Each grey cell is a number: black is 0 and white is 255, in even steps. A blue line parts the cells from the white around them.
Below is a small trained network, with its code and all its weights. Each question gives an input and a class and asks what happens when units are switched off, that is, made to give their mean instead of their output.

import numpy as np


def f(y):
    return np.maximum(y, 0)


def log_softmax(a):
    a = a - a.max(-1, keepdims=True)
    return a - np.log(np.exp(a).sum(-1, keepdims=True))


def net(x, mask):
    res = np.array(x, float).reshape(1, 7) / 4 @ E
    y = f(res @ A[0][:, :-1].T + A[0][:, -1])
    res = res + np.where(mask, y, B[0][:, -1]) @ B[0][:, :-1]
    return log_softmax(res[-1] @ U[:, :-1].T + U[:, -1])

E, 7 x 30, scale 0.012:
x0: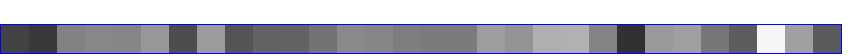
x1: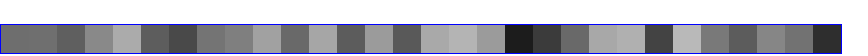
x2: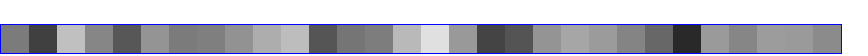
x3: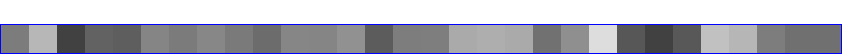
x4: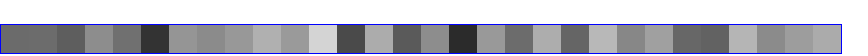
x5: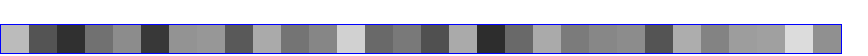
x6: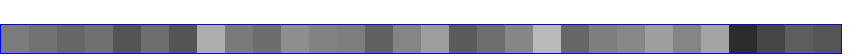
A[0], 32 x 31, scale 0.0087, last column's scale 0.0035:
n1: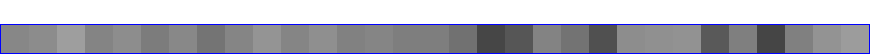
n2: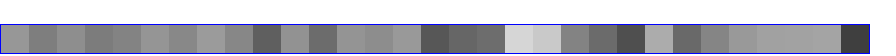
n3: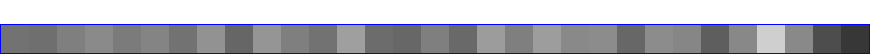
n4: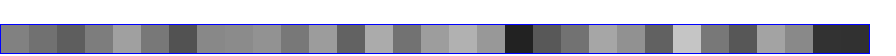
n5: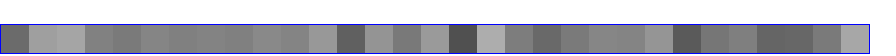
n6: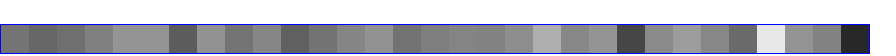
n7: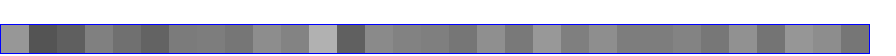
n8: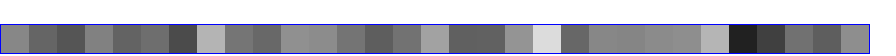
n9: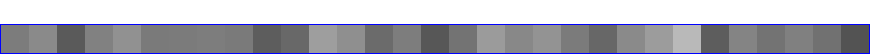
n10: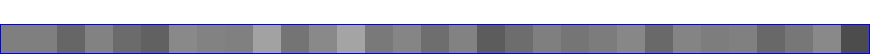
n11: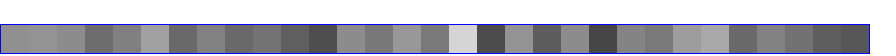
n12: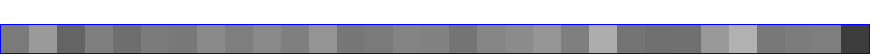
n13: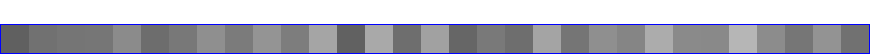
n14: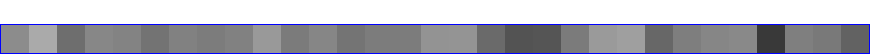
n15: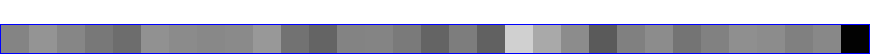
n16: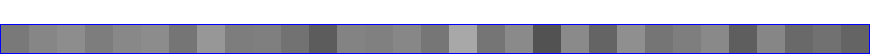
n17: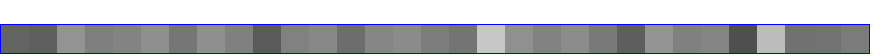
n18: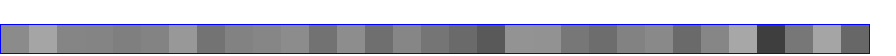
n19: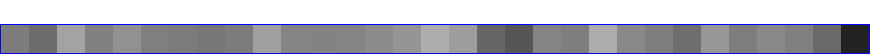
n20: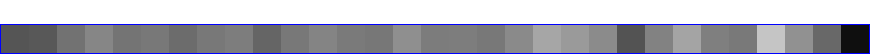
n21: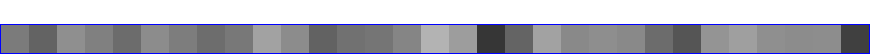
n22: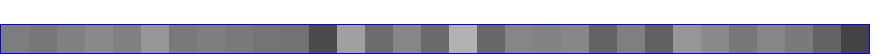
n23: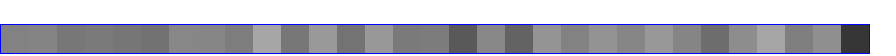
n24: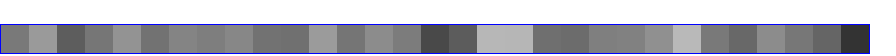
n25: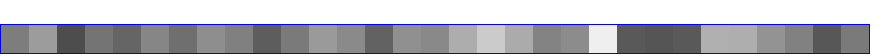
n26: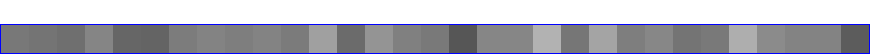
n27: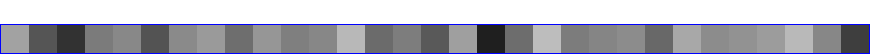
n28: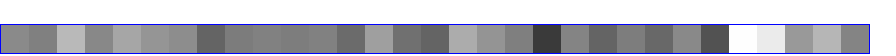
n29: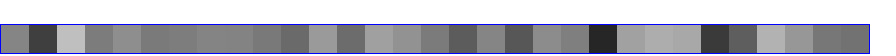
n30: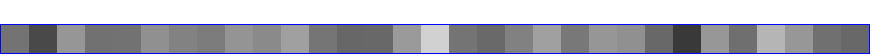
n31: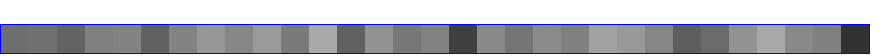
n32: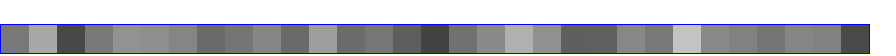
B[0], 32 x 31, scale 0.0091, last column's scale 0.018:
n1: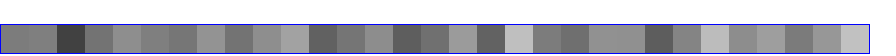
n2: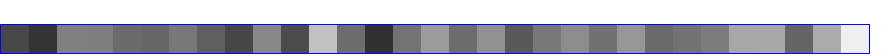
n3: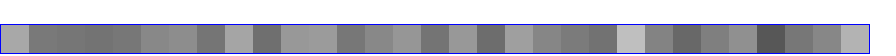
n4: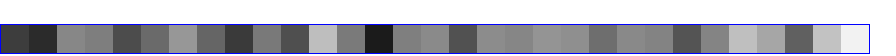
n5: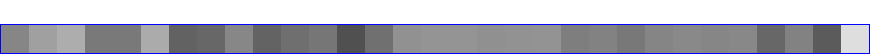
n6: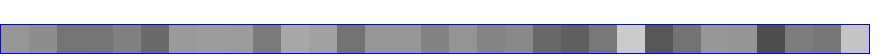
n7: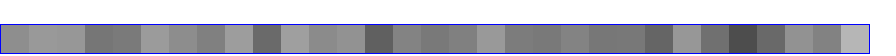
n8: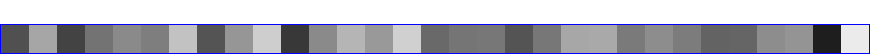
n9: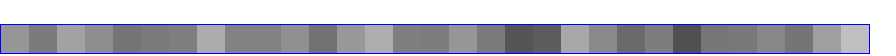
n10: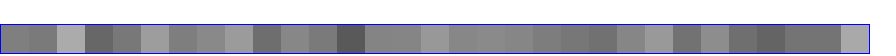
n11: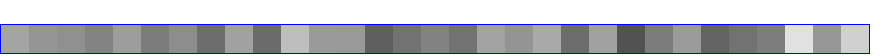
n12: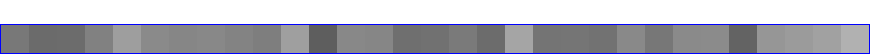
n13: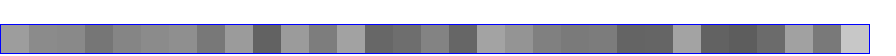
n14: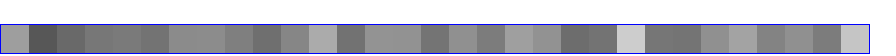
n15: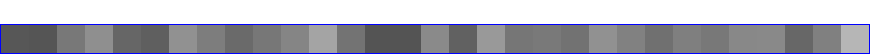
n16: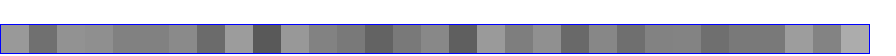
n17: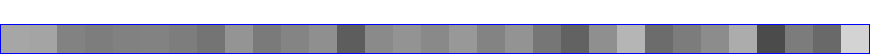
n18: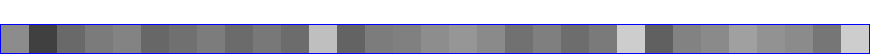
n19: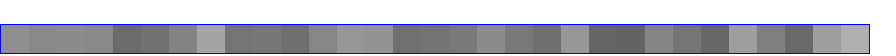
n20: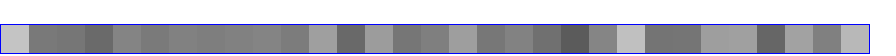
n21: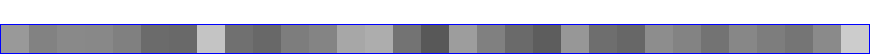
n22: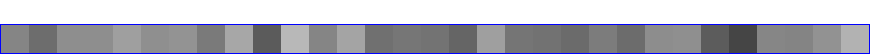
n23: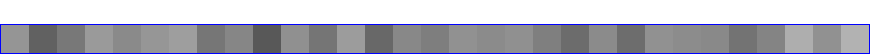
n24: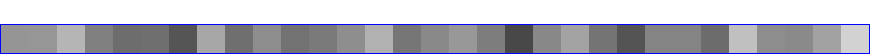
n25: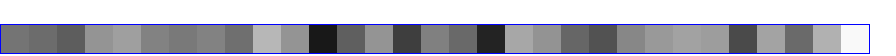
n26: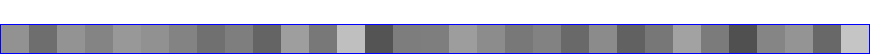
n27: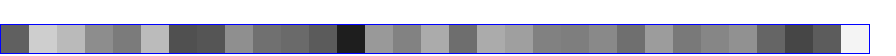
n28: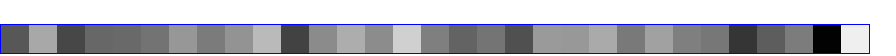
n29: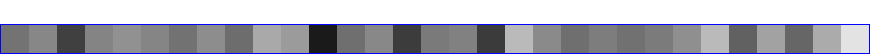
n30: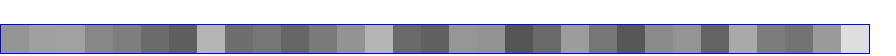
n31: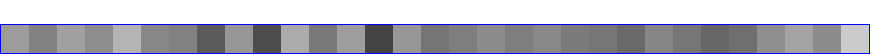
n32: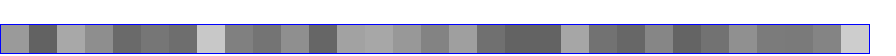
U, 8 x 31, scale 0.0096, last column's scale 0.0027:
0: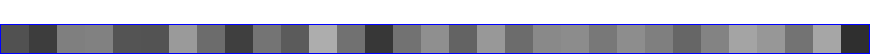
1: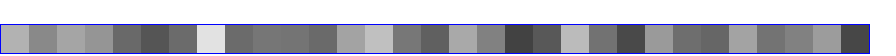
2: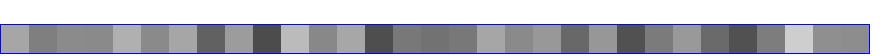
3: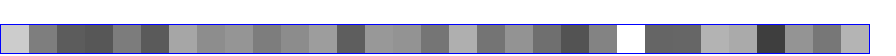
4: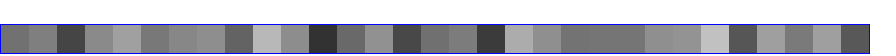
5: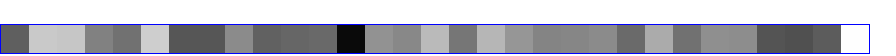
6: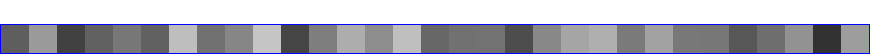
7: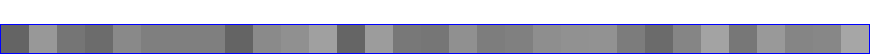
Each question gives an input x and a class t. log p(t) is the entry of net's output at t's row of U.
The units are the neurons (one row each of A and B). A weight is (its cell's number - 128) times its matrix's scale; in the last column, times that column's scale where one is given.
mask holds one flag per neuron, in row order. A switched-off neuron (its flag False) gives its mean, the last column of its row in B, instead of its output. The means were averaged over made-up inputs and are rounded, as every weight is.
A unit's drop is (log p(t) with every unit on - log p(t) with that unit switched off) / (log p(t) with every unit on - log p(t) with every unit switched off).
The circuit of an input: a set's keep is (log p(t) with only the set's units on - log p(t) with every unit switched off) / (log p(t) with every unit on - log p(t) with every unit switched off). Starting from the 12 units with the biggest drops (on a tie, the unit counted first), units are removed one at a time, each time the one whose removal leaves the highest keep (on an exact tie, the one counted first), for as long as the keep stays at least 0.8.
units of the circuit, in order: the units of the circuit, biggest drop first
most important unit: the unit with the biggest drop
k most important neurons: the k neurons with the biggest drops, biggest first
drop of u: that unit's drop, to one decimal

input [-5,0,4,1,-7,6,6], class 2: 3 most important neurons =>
n11, n28, n22
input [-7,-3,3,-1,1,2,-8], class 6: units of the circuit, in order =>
n28
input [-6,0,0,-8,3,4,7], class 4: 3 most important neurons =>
n1, n29, n28
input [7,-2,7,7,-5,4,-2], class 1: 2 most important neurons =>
n30, n21
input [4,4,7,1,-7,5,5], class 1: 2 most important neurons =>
n30, n21
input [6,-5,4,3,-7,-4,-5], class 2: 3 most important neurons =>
n11, n4, n22
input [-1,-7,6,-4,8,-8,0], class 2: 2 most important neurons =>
n27, n4
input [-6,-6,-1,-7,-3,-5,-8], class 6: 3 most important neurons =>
n28, n25, n4
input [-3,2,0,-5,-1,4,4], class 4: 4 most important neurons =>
n28, n1, n29, n5
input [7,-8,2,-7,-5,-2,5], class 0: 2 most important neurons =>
n2, n15
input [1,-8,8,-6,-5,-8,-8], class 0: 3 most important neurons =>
n2, n27, n8
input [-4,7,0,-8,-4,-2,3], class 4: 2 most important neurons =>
n29, n1
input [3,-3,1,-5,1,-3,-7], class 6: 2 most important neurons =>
n28, n25
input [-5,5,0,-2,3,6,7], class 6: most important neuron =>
n8
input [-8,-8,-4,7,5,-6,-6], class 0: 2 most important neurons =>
n2, n18
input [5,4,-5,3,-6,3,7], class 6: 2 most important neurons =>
n8, n31
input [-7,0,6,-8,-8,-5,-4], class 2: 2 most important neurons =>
n11, n25
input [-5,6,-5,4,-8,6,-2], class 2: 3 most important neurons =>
n11, n22, n2
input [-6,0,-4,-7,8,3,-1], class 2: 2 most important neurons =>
n25, n31
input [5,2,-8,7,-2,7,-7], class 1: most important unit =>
n32
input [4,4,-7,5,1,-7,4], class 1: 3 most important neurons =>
n24, n27, n32
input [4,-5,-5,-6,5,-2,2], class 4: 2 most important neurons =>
n29, n4
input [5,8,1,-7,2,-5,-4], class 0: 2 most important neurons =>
n4, n25
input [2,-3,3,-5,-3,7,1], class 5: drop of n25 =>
0.2
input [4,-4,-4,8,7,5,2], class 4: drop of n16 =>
0.1
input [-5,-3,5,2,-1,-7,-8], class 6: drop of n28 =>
1.1
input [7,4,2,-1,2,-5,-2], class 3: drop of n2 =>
0.0
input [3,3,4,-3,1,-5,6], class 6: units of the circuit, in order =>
n8
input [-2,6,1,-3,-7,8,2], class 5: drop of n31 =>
0.1
